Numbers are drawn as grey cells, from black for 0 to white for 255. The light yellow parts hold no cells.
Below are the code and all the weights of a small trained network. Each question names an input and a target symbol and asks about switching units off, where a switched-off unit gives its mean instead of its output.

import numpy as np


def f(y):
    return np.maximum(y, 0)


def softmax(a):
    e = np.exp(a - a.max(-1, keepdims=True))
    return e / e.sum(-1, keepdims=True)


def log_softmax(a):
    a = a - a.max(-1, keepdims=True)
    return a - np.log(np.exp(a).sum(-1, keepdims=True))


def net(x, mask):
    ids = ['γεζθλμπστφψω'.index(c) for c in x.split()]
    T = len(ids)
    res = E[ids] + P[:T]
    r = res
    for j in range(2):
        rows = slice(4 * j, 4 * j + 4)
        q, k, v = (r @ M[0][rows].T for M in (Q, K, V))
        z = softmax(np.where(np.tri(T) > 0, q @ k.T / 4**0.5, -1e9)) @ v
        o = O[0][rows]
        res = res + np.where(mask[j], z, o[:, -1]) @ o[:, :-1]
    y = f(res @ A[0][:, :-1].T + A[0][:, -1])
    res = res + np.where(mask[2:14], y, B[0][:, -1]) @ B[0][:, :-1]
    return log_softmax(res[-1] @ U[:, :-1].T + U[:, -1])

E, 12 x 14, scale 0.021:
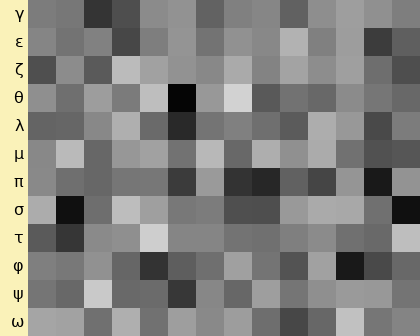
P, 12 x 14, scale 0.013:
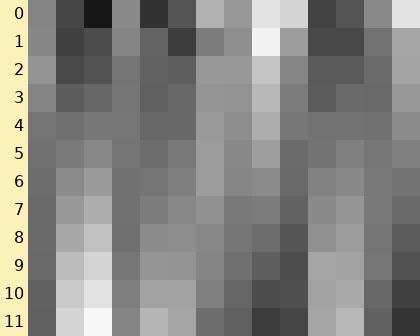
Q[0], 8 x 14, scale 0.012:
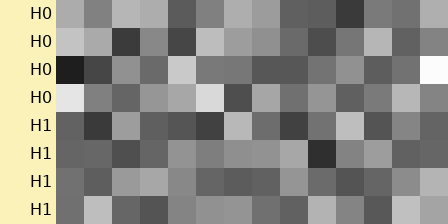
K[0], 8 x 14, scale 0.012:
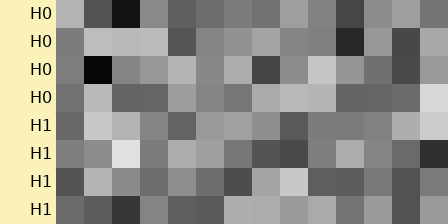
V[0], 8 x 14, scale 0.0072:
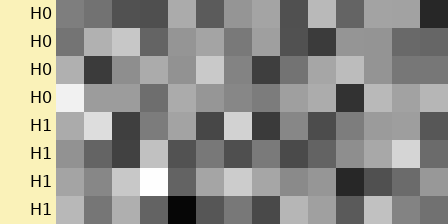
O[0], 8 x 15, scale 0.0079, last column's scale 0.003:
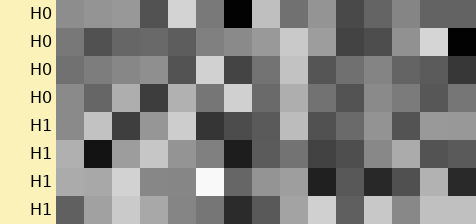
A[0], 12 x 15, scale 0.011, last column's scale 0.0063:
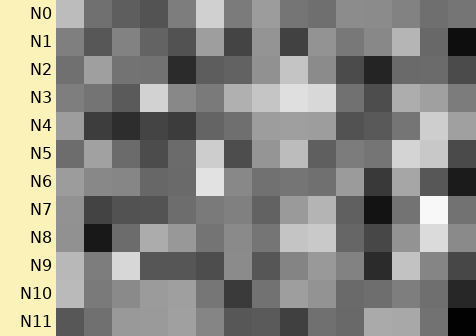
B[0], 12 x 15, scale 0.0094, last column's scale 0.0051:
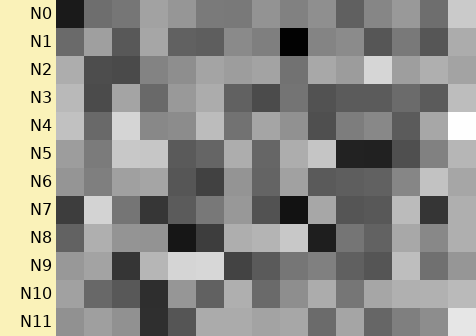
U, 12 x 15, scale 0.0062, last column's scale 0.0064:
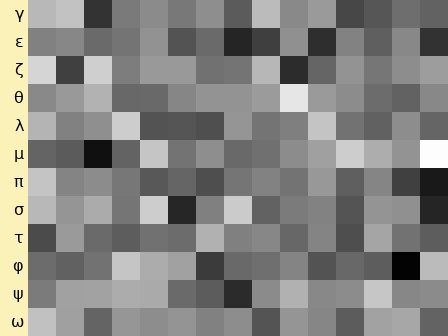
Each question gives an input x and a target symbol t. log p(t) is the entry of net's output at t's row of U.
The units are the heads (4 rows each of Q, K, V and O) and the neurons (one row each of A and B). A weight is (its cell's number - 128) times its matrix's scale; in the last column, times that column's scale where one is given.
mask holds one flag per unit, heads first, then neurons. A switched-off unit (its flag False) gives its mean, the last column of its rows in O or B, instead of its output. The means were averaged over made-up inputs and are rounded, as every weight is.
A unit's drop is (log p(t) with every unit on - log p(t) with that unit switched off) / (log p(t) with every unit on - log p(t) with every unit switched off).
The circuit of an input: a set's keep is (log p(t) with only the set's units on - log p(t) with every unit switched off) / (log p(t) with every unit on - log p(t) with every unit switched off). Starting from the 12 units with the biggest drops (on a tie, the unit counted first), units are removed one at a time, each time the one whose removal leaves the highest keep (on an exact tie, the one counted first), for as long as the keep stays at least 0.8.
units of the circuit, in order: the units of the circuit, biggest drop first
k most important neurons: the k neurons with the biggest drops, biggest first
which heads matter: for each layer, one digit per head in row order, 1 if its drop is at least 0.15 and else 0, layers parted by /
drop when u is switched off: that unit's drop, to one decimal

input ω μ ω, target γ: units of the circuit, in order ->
[H1]
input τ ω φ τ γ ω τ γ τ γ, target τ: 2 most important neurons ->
[N0; N6]
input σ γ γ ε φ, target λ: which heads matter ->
11
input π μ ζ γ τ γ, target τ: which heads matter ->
11
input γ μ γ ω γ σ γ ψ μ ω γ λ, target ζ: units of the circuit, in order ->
[H1; N11]
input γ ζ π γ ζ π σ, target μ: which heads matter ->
01
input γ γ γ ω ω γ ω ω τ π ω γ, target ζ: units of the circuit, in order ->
[H0; N4]
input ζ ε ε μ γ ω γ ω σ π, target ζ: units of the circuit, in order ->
[H1; N11]
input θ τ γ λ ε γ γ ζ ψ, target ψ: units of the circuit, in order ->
[N9; H1]
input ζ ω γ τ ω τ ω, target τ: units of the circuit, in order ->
[H1; N0]
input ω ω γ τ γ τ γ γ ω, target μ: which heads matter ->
01
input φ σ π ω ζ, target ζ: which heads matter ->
01
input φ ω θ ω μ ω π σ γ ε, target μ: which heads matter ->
11
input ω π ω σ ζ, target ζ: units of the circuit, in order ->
[H1; N3; N11]
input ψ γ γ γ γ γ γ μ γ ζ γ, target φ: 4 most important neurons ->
[N5; N0; N11; N10]
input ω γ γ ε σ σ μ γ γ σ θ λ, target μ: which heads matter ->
11
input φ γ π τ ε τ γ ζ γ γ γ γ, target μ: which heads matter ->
01
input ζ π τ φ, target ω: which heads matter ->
01
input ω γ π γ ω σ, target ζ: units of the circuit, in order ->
[H1; H0]
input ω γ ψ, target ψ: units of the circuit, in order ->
[H1; N9]
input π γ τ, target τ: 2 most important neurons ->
[N8; N7]
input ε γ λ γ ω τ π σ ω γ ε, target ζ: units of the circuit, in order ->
[H0; H1]
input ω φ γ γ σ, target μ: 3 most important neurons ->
[N10; N4; N5]
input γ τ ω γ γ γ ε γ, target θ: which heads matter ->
11
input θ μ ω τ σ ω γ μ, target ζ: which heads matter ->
11
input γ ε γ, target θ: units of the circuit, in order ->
[H1]
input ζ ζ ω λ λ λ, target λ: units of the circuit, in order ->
[H0]
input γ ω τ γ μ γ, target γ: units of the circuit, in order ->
[H1]
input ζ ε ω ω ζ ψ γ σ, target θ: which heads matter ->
01
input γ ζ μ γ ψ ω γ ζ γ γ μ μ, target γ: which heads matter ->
01
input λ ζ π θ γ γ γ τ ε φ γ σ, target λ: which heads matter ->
10
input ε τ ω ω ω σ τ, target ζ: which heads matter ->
11
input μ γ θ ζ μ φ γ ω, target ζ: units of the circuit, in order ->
[H0; N4; N3]
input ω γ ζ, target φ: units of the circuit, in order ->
[N3]
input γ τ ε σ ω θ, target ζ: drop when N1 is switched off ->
0.1
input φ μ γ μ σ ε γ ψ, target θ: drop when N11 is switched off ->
0.6
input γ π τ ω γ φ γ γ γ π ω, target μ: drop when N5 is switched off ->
0.2
